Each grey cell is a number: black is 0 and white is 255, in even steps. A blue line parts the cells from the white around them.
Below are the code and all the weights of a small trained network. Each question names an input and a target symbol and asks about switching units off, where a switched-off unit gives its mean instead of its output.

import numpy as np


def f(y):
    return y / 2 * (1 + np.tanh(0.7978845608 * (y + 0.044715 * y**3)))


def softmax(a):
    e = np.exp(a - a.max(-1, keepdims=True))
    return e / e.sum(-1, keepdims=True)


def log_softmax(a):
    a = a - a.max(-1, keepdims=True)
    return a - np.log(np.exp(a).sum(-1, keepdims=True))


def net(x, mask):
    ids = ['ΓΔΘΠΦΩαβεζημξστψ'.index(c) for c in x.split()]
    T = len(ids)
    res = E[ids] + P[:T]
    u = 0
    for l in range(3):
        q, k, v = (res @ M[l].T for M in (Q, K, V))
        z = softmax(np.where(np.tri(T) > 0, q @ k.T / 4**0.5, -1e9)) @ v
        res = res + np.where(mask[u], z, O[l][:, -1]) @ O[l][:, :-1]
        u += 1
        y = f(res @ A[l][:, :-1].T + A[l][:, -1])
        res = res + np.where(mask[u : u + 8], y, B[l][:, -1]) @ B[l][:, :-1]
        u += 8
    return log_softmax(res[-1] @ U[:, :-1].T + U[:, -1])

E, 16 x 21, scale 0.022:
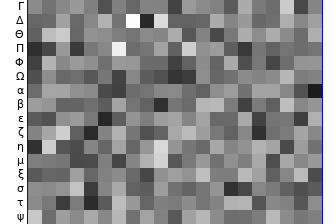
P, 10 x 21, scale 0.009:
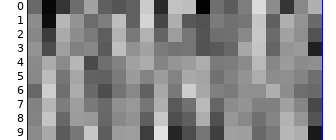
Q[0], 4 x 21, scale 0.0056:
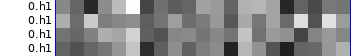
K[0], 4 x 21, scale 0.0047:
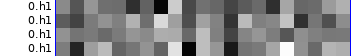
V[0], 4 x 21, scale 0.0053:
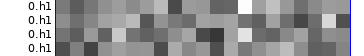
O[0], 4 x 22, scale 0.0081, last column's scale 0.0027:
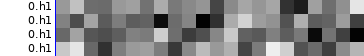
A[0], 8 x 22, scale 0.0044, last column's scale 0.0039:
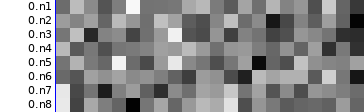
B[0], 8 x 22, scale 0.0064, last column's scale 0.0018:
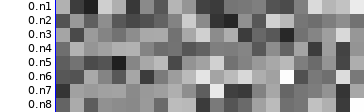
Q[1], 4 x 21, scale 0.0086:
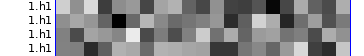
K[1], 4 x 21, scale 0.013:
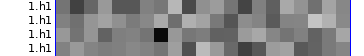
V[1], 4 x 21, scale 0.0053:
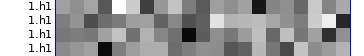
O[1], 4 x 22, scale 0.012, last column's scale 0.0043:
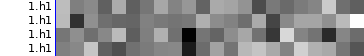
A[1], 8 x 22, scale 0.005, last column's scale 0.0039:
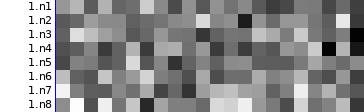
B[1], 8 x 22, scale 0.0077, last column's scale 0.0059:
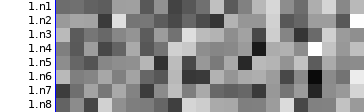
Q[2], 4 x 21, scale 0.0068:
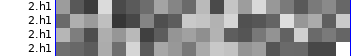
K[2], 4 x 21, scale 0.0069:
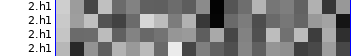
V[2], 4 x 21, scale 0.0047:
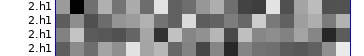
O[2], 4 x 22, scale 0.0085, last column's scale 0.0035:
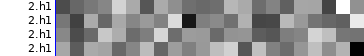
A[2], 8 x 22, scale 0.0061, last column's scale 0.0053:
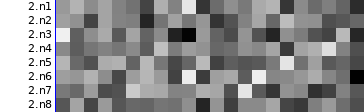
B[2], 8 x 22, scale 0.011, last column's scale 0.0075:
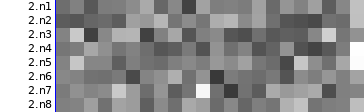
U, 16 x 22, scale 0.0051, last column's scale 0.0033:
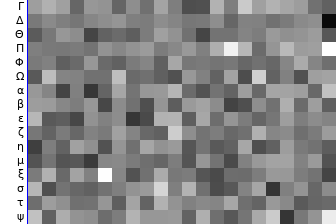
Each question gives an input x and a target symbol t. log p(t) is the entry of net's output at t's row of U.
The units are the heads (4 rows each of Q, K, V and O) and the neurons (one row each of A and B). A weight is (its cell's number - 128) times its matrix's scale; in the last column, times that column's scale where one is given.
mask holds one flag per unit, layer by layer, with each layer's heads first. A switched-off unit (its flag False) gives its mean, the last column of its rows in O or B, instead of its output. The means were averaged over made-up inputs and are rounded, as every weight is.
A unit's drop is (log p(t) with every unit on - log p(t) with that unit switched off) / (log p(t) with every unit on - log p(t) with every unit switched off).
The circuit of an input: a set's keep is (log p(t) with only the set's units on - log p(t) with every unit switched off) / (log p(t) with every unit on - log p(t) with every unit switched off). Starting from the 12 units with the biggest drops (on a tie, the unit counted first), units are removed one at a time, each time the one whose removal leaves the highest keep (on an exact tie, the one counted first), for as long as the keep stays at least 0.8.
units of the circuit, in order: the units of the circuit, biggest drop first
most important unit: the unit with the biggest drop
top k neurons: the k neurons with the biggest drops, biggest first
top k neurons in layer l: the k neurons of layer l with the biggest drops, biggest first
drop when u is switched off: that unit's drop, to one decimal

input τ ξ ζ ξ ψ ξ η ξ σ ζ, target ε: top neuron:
(0.n1)
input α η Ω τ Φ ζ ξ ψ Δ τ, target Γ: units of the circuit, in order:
(1.h1 2.n8)
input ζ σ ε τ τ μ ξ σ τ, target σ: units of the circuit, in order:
(0.h1 1.h1 2.n4)
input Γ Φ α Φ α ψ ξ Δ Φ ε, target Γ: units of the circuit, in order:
(1.h1 2.n8)
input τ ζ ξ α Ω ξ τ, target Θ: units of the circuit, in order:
(0.h1 1.h1 2.n4 1.n7)
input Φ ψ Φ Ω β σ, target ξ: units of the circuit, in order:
(2.n3 1.h1)
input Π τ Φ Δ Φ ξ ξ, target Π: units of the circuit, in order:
(2.h1 1.n8 1.h1)
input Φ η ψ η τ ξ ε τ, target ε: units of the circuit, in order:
(1.h1 1.n2)
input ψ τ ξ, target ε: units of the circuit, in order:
(0.h1 1.h1)
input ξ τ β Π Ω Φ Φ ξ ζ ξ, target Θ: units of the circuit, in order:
(1.h1 0.h1 2.n4)
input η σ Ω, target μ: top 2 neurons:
(1.n4 1.n6)
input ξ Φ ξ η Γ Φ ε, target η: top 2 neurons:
(0.n8 1.n2)
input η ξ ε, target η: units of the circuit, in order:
(1.h1 0.n8)
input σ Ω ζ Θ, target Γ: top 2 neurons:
(1.n2 0.n6)
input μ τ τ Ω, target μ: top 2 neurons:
(1.n4 2.n2)
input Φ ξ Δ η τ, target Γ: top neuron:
(1.n8)
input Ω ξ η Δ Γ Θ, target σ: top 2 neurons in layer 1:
(1.n8 1.n6)
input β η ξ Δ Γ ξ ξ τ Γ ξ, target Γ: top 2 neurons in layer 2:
(2.n8 2.n2)
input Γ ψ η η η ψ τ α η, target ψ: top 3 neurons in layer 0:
(0.n1 0.n8 0.n7)
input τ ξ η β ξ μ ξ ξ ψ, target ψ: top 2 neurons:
(1.n7 0.n5)
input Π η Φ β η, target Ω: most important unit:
0.n1
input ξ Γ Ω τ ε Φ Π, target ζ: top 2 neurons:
(2.n7 1.n6)
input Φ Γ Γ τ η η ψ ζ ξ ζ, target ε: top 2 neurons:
(1.n2 0.n1)
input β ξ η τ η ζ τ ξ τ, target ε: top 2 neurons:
(1.n6 1.n2)
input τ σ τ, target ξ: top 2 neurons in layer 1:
(1.n6 1.n1)
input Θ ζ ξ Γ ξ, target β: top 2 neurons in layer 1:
(1.n6 1.n7)
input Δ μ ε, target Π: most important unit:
2.h1
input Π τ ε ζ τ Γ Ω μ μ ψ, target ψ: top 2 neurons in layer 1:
(1.n2 1.n7)
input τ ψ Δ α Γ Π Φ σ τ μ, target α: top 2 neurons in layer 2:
(2.n6 2.n1)
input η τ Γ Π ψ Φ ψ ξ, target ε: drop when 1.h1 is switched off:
1.1
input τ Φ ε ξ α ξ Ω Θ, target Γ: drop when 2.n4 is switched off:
0.1
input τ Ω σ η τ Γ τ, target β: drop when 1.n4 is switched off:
0.0
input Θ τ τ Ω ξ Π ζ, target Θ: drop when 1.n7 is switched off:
0.2
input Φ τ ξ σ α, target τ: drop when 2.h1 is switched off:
0.3
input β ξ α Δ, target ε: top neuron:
(2.n1)
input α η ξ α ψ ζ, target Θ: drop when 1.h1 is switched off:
0.5
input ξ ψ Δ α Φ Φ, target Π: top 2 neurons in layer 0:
(0.n8 0.n4)
